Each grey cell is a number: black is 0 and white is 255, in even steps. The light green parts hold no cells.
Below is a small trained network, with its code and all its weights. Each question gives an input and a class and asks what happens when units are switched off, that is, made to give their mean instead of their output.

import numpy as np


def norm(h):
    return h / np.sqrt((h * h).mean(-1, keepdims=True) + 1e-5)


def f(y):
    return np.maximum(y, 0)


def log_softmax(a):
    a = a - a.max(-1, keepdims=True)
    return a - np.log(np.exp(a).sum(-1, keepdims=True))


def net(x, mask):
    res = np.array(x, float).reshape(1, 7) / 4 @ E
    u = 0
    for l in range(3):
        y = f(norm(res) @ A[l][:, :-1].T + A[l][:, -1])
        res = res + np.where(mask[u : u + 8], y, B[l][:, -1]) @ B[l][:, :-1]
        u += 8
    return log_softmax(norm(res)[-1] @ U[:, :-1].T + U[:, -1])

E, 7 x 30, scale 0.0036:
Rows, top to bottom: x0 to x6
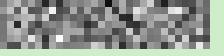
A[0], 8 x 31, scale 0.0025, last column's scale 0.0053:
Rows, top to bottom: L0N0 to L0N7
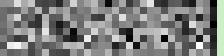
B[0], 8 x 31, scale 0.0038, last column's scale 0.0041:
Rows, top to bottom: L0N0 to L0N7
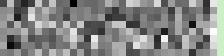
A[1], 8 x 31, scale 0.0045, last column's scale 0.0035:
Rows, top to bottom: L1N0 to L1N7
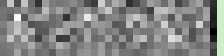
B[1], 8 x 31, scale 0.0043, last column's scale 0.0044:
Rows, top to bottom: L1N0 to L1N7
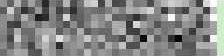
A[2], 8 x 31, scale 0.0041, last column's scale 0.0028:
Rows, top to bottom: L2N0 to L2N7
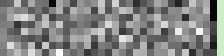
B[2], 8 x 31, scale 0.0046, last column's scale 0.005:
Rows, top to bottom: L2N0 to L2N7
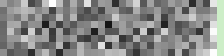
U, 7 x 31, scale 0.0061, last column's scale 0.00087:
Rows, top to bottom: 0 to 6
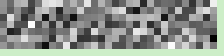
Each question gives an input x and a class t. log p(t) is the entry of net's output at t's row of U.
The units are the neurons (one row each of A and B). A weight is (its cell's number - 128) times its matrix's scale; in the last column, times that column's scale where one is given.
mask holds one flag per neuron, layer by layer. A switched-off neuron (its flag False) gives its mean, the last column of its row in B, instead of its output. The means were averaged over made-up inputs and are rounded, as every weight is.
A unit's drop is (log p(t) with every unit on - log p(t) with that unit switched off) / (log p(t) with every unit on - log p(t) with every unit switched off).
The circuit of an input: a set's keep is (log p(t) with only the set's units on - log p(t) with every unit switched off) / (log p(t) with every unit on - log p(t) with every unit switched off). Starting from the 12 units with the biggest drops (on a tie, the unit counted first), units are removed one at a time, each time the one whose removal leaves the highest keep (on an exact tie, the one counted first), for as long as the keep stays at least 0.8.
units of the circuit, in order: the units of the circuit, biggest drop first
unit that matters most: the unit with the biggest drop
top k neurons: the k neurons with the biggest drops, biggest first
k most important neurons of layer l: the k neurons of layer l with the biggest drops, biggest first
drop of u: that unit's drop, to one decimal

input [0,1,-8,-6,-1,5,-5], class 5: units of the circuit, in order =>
[L2N5]
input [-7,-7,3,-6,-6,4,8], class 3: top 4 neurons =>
[L2N4; L1N5; L0N0; L0N1]
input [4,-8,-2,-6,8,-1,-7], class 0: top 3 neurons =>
[L2N0; L0N5; L2N4]
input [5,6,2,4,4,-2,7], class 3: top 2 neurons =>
[L2N4; L2N0]
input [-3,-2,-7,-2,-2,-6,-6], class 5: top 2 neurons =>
[L2N5; L2N1]
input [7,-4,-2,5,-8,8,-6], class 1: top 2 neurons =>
[L2N7; L0N6]
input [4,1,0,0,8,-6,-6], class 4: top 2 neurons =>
[L0N6; L2N7]
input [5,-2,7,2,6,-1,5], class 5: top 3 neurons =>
[L0N4; L0N5; L2N3]
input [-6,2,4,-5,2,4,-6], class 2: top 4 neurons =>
[L1N1; L2N3; L2N4; L1N0]
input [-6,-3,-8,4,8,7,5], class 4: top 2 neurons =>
[L0N6; L0N4]
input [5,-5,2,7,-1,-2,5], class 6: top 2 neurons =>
[L1N0; L1N5]
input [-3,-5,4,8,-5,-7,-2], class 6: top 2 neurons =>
[L1N0; L2N7]
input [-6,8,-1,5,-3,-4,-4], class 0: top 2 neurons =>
[L1N5; L0N0]
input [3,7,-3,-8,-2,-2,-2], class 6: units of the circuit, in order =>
[L1N2]
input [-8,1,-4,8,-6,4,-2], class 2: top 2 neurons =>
[L2N3; L1N1]
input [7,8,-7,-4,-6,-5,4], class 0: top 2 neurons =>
[L1N5; L2N3]
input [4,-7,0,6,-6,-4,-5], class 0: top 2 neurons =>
[L2N0; L1N2]
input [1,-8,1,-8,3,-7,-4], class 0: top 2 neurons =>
[L2N0; L1N0]
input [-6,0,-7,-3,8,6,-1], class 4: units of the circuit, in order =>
[L0N6; L1N3]
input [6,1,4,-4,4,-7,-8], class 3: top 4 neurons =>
[L0N2; L2N6; L2N7; L1N6]
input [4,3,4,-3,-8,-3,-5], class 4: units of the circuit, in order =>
[L0N5]
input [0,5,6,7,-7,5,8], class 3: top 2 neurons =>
[L2N4; L1N2]
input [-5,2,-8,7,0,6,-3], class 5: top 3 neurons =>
[L2N5; L2N1; L1N2]
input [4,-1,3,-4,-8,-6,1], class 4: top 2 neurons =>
[L0N5; L2N7]
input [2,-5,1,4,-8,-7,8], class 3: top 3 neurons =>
[L2N4; L2N7; L0N6]
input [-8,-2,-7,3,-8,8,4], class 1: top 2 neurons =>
[L2N7; L0N0]
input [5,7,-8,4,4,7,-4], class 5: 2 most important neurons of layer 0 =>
[L0N3; L0N7]
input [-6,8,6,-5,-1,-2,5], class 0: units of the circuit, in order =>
[L1N5]
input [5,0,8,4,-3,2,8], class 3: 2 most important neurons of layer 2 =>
[L2N4; L2N5]
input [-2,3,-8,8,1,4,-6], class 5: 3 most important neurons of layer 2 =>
[L2N5; L2N1; L2N4]
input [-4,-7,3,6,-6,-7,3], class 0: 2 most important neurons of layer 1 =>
[L1N2; L1N6]
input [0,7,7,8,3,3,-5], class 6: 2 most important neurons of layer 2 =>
[L2N0; L2N5]
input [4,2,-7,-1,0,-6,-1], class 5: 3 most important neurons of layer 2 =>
[L2N5; L2N1; L2N7]
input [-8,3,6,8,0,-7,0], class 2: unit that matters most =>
L1N1
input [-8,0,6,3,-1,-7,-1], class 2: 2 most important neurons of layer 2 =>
[L2N3; L2N7]
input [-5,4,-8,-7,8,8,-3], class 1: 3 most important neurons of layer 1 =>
[L1N0; L1N4; L1N6]
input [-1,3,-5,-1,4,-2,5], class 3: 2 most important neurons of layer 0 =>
[L0N4; L0N5]
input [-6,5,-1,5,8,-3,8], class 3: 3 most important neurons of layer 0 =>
[L0N5; L0N0; L0N1]
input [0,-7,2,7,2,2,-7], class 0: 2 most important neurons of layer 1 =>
[L1N2; L1N7]
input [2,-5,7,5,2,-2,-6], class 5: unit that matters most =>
L0N4
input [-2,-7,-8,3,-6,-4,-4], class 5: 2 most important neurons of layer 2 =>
[L2N5; L2N1]
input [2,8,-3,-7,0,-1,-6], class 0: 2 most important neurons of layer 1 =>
[L1N5; L1N0]
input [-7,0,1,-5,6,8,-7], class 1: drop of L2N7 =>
0.9
